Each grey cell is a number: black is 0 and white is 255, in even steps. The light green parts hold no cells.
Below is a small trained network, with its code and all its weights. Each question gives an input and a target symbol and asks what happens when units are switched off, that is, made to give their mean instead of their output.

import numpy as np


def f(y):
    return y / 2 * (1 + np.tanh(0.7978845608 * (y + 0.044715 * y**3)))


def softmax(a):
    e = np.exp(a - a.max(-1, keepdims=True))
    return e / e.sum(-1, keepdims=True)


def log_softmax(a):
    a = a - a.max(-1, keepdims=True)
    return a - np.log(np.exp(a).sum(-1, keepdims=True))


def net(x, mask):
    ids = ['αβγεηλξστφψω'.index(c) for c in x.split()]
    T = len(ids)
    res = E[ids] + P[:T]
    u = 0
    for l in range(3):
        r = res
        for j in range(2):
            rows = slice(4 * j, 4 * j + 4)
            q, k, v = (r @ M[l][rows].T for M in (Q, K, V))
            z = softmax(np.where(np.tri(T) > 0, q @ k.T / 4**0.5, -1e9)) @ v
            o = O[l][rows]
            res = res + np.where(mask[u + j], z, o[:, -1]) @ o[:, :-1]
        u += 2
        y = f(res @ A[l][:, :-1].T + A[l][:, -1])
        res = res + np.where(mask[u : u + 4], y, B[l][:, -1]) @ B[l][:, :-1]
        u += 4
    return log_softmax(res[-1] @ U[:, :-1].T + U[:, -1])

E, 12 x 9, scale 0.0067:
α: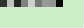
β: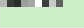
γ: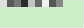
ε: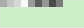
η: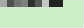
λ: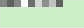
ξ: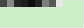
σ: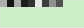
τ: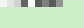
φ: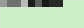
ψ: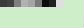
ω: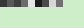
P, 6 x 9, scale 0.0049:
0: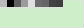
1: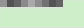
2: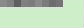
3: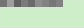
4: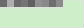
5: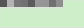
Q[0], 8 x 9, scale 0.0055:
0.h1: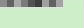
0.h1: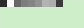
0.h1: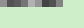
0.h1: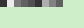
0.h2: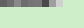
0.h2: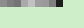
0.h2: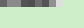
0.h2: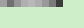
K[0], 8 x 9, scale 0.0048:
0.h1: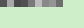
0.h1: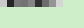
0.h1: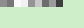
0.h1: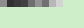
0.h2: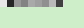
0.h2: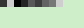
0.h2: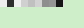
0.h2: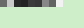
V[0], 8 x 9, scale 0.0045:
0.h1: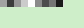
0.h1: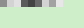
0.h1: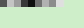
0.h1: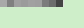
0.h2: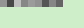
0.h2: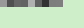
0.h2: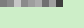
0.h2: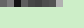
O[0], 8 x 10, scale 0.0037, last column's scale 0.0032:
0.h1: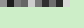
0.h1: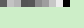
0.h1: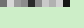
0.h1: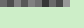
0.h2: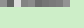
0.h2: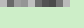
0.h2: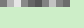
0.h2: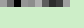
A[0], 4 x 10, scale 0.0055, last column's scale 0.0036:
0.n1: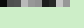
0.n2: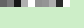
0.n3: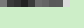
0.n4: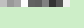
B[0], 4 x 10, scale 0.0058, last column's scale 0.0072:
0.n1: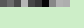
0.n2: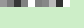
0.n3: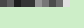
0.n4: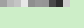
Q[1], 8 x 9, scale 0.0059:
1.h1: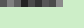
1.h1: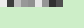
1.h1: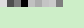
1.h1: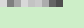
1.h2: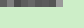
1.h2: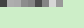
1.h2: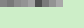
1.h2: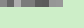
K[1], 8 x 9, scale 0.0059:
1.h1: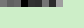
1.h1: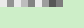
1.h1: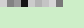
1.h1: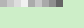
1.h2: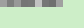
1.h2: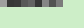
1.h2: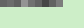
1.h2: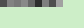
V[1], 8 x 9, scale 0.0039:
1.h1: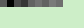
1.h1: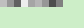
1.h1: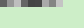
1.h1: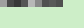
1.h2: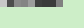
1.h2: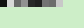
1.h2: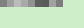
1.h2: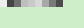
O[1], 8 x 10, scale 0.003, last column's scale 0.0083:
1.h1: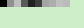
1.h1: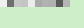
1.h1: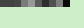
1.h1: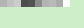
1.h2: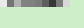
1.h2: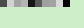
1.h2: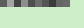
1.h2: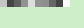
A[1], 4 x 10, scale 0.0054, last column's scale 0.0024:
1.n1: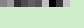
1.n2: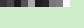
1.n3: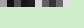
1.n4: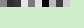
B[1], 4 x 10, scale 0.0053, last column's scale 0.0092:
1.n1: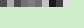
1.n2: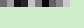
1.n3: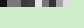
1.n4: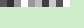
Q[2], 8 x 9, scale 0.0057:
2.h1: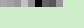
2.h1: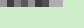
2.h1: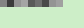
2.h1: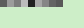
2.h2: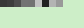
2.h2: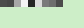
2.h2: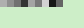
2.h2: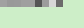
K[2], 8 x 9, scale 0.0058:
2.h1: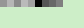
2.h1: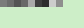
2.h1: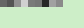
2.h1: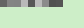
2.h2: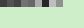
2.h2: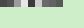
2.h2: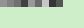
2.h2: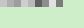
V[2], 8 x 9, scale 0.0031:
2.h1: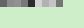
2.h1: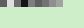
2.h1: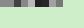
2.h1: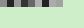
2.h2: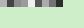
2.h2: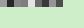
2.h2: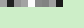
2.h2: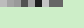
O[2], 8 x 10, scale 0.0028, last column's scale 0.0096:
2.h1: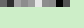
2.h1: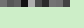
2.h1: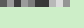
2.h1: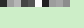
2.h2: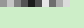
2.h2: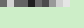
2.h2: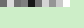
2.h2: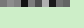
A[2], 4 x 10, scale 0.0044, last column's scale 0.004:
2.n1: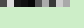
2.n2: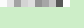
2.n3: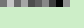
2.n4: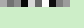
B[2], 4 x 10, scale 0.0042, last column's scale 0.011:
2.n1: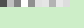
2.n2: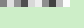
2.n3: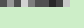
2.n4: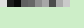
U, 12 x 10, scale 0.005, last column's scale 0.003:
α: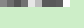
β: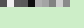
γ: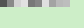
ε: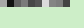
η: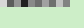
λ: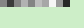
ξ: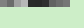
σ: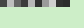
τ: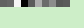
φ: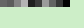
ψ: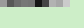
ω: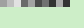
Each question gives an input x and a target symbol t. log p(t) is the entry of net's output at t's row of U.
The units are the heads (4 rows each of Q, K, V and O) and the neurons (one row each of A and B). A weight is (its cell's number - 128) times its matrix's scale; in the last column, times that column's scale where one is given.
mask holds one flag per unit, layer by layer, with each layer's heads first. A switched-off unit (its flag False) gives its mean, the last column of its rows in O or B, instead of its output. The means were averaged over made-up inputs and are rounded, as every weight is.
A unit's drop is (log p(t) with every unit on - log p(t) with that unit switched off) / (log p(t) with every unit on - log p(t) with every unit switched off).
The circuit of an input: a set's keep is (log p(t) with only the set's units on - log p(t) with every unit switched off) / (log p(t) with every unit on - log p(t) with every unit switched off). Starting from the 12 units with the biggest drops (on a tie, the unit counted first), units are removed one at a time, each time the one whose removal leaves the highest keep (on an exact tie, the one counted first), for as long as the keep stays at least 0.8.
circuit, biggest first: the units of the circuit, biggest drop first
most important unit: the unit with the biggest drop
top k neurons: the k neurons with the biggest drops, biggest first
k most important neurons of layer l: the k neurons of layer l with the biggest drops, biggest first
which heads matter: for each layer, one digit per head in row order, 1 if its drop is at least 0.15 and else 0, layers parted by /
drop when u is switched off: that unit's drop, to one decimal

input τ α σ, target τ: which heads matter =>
00 / 00 / 10
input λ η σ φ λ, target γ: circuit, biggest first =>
1.n2; 0.n3; 2.n4
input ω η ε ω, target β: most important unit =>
2.h2
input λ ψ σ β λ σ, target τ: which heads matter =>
00 / 00 / 11
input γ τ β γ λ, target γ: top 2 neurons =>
1.n2; 1.n4
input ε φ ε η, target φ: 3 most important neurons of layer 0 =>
0.n4; 0.n3; 0.n2
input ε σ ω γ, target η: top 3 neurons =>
1.n4; 2.n4; 0.n1
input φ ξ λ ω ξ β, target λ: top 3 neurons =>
1.n4; 1.n1; 2.n3
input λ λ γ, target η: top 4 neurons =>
2.n4; 1.n4; 0.n1; 0.n2
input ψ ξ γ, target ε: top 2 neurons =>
2.n4; 1.n4
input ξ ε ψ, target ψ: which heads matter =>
00 / 00 / 01
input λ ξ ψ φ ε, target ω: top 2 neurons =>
2.n2; 2.n1
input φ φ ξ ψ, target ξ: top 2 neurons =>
0.n1; 2.n2
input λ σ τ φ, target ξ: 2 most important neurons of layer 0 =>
0.n4; 0.n2
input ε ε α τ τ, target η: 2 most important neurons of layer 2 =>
2.n4; 2.n1
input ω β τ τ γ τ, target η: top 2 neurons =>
1.n4; 2.n4
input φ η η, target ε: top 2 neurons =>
2.n4; 2.n2
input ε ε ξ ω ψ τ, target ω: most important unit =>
0.n3
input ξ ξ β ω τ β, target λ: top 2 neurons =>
1.n4; 1.n1
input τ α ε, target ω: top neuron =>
2.n2
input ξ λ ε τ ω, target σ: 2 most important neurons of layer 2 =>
2.n4; 2.n2
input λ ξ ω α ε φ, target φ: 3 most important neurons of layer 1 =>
1.n2; 1.n4; 1.n1
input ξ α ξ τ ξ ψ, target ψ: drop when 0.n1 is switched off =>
0.3
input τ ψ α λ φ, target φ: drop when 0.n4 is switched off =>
0.3
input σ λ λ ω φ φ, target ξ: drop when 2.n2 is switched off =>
0.3
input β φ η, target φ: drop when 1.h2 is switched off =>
-0.1
